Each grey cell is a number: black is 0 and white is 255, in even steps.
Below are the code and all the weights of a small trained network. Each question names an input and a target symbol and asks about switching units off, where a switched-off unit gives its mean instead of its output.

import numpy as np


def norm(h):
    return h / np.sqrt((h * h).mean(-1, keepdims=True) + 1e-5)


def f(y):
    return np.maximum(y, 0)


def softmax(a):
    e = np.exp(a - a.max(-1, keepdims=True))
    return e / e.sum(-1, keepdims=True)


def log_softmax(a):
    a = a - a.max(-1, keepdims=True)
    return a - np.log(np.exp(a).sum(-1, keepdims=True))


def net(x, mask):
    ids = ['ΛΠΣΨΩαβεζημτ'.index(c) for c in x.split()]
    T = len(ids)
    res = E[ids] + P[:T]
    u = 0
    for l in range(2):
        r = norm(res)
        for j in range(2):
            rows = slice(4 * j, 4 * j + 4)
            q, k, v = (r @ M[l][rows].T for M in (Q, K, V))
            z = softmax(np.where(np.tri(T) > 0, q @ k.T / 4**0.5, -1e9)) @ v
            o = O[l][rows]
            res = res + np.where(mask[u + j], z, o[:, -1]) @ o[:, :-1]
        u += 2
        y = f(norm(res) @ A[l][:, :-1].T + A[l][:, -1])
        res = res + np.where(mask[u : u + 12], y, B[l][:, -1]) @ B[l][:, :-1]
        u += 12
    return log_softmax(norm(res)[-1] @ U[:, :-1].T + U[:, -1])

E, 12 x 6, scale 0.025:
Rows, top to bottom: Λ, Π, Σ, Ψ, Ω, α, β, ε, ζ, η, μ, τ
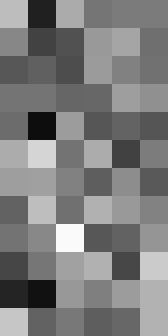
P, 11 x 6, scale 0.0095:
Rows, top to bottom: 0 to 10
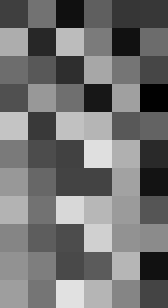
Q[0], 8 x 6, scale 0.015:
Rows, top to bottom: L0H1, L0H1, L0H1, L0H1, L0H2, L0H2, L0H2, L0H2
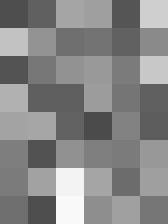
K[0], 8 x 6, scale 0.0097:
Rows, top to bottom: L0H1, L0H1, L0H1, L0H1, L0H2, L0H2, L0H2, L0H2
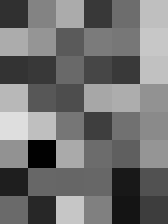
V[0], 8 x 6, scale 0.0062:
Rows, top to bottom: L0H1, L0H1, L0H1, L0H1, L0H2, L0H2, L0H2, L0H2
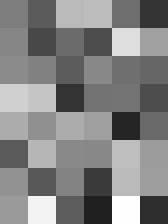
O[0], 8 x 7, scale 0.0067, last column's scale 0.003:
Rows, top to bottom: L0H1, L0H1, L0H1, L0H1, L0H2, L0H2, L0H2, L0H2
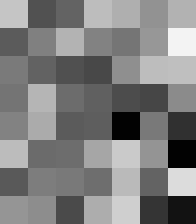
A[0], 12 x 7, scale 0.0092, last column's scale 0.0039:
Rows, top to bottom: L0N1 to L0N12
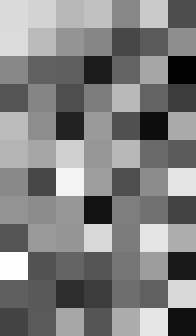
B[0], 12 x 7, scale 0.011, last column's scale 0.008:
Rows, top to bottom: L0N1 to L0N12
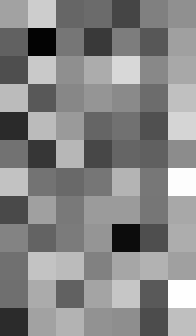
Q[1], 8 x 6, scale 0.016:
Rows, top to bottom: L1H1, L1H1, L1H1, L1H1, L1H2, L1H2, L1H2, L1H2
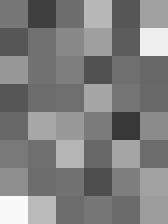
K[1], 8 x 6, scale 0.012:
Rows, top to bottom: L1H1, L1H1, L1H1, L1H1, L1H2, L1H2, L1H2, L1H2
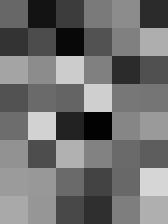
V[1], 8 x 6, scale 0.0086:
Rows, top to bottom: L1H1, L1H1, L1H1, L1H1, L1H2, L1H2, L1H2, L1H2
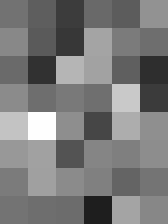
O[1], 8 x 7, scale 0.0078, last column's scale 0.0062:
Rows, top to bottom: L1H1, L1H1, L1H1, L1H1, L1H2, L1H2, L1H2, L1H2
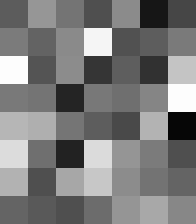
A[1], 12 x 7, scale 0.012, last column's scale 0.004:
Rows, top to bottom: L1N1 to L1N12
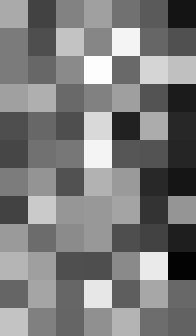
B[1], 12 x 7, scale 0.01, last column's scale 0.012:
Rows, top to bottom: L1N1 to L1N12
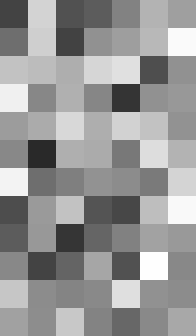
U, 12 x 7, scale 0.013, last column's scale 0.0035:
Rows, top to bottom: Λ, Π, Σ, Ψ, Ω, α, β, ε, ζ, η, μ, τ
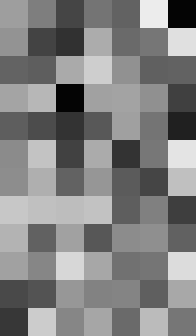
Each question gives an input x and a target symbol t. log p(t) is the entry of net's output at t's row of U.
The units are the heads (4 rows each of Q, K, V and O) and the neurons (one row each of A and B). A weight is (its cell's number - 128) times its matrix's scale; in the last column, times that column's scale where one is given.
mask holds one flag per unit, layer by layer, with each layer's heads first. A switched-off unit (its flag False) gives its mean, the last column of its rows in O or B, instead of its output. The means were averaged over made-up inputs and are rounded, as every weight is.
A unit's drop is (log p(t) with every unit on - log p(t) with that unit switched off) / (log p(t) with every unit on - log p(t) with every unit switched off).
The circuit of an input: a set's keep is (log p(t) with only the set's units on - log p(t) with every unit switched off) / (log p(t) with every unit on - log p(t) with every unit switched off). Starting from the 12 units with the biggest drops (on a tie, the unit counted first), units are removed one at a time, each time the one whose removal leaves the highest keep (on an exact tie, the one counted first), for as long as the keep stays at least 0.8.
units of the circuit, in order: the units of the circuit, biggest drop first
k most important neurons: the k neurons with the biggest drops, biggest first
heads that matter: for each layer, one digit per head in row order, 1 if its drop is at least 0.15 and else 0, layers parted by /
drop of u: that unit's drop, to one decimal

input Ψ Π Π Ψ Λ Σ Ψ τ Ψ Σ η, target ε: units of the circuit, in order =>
[L1N3; L0N7]
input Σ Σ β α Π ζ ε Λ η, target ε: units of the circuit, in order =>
[L1N3]
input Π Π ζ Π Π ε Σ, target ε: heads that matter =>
00 / 00
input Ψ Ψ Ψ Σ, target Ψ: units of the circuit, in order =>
[L0N12; L1N7]
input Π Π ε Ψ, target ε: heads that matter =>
01 / 10
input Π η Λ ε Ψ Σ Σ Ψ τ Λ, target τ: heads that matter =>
00 / 10
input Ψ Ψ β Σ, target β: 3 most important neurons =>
[L0N5; L1N2; L1N7]
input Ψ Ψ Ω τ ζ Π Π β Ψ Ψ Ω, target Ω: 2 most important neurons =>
[L1N8; L1N7]
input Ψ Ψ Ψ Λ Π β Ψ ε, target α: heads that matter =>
00 / 10
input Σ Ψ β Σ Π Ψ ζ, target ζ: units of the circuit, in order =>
[L1H1; L0N7]
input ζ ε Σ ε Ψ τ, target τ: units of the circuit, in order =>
[L0N10; L1N7]
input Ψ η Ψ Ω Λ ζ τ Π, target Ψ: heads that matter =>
10 / 00
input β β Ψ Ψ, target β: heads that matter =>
11 / 00
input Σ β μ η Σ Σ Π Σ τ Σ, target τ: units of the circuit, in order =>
[L1N8]
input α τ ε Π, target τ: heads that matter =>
10 / 10
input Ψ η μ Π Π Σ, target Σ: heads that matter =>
00 / 01
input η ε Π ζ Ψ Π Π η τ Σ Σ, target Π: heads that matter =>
00 / 10
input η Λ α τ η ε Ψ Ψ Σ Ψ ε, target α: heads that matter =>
00 / 00
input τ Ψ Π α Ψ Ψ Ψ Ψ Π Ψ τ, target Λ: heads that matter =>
00 / 01
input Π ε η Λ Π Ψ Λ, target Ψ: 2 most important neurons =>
[L1N2; L0N2]
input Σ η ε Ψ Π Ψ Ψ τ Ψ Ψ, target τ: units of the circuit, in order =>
[L0N7]
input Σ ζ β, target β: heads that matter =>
11 / 00
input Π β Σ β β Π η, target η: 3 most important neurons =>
[L1N5; L1N2; L1N3]
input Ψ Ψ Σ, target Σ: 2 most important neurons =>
[L0N7; L1N2]
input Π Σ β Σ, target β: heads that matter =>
11 / 00
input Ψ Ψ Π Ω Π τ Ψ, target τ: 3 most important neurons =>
[L1N8; L0N7; L0N10]
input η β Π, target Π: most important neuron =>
[L0N7]
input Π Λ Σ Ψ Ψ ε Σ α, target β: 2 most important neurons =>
[L0N2; L0N1]
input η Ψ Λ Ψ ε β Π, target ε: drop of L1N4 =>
0.2
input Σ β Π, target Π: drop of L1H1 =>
0.3
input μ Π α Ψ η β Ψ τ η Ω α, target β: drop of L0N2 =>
0.7
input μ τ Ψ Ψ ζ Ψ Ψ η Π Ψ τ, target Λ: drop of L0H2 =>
0.0
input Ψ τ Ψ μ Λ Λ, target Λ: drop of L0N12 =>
0.1
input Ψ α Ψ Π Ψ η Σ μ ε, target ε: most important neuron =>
[L1N5]
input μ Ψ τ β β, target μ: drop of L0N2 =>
0.3
